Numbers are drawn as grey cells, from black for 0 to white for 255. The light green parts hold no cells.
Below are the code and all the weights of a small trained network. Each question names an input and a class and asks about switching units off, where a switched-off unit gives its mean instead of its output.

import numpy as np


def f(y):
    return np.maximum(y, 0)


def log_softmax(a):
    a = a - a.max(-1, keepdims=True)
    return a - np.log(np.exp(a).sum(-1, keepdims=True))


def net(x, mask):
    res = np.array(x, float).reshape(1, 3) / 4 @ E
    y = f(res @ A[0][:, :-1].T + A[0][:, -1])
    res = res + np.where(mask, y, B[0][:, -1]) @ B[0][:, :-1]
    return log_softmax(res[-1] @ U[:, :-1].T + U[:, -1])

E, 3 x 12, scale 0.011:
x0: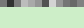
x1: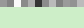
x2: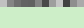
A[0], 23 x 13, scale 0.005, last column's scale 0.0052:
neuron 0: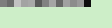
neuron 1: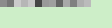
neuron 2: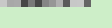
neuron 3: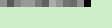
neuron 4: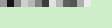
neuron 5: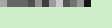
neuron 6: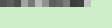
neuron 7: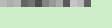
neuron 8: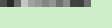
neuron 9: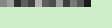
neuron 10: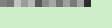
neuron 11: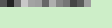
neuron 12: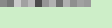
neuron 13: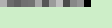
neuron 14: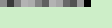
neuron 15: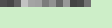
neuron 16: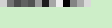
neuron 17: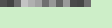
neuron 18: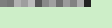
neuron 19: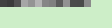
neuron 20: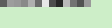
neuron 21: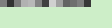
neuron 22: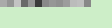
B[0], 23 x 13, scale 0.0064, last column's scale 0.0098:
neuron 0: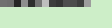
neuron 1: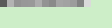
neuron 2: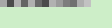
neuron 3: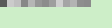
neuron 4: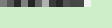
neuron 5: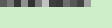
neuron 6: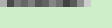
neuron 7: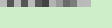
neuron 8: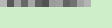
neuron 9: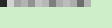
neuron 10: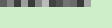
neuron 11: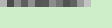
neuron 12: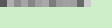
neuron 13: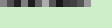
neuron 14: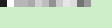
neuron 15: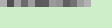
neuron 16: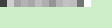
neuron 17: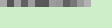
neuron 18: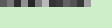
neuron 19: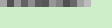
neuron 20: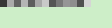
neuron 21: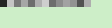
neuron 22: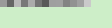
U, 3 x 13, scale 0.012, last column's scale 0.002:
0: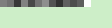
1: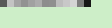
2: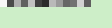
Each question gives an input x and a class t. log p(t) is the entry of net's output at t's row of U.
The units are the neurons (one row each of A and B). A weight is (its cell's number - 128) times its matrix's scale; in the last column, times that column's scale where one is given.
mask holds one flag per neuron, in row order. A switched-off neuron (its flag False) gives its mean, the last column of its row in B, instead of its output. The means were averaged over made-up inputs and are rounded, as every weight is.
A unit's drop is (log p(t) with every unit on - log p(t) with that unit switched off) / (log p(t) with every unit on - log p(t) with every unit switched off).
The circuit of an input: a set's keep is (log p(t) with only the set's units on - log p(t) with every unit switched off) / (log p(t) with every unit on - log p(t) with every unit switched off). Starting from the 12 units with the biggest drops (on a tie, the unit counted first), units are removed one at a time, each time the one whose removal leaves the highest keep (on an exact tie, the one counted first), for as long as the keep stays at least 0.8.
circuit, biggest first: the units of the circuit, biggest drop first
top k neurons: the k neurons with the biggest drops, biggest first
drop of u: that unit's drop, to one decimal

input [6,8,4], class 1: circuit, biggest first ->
(neuron 14)
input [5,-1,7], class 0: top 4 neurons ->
(neuron 4; neuron 13; neuron 5; neuron 1)
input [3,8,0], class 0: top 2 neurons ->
(neuron 4; neuron 0)
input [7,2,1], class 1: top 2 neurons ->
(neuron 14; neuron 3)
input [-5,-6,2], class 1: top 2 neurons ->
(neuron 9; neuron 4)
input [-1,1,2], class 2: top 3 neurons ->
(neuron 20; neuron 9; neuron 21)
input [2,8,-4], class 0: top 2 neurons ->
(neuron 0; neuron 18)
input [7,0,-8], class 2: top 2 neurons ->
(neuron 8; neuron 17)
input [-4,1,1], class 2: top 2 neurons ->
(neuron 16; neuron 9)
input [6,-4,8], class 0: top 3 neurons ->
(neuron 4; neuron 13; neuron 5)
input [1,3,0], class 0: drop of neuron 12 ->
-0.1
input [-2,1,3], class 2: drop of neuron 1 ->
0.2
